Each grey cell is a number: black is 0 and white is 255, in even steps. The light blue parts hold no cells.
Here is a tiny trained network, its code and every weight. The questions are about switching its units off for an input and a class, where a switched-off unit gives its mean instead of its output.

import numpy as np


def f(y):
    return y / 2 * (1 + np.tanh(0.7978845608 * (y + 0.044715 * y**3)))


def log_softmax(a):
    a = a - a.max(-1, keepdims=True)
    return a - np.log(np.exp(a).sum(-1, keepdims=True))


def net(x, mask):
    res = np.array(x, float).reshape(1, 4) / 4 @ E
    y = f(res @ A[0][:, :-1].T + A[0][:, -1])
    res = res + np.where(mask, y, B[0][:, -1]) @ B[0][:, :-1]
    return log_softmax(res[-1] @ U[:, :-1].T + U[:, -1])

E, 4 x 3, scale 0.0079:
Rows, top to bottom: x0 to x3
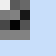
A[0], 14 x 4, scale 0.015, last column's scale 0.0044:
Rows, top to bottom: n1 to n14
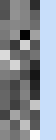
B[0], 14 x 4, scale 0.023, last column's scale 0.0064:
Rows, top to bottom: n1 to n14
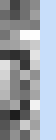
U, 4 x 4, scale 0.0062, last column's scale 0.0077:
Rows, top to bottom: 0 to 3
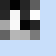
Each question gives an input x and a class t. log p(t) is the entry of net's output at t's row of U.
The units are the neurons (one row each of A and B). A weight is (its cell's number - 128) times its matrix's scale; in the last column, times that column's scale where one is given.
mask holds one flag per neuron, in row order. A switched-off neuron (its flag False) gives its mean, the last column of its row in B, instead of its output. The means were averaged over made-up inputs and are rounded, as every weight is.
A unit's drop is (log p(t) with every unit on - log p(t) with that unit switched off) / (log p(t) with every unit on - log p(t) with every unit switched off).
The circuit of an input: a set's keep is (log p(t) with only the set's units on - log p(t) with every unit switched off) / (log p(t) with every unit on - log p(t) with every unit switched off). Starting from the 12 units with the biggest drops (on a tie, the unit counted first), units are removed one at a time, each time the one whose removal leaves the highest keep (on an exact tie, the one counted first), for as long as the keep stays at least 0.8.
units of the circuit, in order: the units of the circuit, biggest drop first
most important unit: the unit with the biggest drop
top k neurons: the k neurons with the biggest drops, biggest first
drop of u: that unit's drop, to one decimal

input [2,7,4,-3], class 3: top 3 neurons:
(n4, n8, n7)
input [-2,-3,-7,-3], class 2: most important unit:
n7
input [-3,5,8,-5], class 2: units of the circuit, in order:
(n11, n9)
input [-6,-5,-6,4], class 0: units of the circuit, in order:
(n12, n4)
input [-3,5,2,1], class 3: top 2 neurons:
(n4, n6)
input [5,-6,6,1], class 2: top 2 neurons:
(n4, n11)
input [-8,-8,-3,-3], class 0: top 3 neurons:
(n12, n4, n2)
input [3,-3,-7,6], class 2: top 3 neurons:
(n7, n4, n12)
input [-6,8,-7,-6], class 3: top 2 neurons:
(n4, n11)
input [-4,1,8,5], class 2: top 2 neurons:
(n9, n11)
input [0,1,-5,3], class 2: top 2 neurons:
(n7, n4)
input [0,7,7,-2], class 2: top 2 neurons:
(n11, n9)
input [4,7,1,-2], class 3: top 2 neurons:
(n4, n8)
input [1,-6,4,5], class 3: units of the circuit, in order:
(n5)
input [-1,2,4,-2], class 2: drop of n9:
0.2
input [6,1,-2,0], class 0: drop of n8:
0.0
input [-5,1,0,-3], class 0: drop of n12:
0.3
